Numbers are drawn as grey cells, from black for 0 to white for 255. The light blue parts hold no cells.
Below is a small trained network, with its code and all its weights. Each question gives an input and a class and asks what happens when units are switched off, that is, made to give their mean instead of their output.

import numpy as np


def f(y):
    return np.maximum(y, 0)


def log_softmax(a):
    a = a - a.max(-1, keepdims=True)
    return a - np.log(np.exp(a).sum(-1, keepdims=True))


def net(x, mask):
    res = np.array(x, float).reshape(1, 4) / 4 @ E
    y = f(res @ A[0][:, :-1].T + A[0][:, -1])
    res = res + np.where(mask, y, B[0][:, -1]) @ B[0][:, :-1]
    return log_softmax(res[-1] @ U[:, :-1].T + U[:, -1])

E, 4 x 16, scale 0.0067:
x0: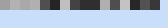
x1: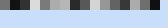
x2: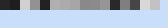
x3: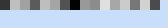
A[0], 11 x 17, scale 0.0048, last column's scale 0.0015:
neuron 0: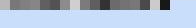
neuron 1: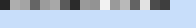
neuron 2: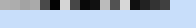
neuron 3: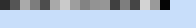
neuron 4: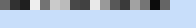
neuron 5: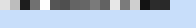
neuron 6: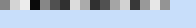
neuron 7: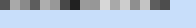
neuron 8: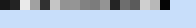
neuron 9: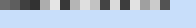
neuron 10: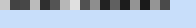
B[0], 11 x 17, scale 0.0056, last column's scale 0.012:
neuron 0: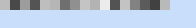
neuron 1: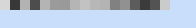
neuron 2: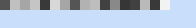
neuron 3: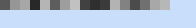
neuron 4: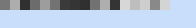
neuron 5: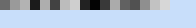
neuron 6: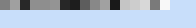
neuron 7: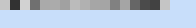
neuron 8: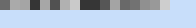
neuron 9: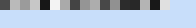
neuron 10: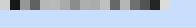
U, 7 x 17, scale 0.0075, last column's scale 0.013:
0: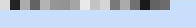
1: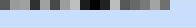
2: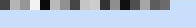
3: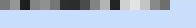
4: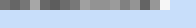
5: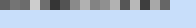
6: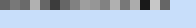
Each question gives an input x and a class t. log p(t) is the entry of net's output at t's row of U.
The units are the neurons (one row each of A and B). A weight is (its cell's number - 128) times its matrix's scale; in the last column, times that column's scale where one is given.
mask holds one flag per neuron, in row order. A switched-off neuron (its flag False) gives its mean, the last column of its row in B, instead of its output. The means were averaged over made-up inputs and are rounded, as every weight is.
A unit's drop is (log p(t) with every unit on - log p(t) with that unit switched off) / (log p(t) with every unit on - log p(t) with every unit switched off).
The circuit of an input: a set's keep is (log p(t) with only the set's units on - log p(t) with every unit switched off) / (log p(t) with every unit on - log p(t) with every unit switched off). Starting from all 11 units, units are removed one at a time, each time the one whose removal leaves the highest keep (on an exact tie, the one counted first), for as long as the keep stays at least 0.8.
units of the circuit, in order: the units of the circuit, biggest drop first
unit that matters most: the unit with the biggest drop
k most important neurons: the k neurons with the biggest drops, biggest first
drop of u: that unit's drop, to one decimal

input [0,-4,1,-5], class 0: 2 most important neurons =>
[neuron 4; neuron 0]
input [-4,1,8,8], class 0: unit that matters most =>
neuron 1
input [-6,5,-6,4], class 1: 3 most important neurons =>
[neuron 5; neuron 2; neuron 6]
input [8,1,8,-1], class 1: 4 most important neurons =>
[neuron 8; neuron 3; neuron 9; neuron 6]
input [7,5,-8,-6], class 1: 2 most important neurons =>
[neuron 5; neuron 9]
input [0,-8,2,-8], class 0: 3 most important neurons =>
[neuron 0; neuron 10; neuron 4]
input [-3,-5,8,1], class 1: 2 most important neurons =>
[neuron 8; neuron 3]
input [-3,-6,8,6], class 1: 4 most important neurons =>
[neuron 8; neuron 3; neuron 10; neuron 0]
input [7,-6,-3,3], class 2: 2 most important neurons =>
[neuron 2; neuron 4]
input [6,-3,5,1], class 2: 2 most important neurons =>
[neuron 2; neuron 5]
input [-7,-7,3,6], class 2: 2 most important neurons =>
[neuron 9; neuron 4]
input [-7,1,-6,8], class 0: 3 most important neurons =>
[neuron 7; neuron 1; neuron 2]
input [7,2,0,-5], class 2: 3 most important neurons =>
[neuron 2; neuron 1; neuron 7]
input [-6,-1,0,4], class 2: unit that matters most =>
neuron 9
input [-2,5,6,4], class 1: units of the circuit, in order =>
[neuron 8; neuron 3]
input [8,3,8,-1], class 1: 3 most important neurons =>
[neuron 8; neuron 3; neuron 9]
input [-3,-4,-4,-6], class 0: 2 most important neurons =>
[neuron 0; neuron 10]
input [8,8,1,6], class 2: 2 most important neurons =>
[neuron 2; neuron 6]
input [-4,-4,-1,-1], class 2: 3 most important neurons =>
[neuron 9; neuron 4; neuron 10]
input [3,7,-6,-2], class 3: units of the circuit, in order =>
[neuron 4]
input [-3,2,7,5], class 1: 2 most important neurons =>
[neuron 8; neuron 3]
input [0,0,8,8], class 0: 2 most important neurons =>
[neuron 1; neuron 7]
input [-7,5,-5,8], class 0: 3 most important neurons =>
[neuron 7; neuron 1; neuron 2]
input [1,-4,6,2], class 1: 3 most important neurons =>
[neuron 8; neuron 3; neuron 4]
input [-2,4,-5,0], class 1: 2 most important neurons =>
[neuron 5; neuron 6]
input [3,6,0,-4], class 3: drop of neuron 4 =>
1.6
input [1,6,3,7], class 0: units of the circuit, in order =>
[neuron 1]
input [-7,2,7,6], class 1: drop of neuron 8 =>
0.9
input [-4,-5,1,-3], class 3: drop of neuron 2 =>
0.8
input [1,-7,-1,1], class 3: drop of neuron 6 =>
0.2
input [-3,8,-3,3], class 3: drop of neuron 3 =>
0.0
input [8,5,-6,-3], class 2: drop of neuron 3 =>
0.1
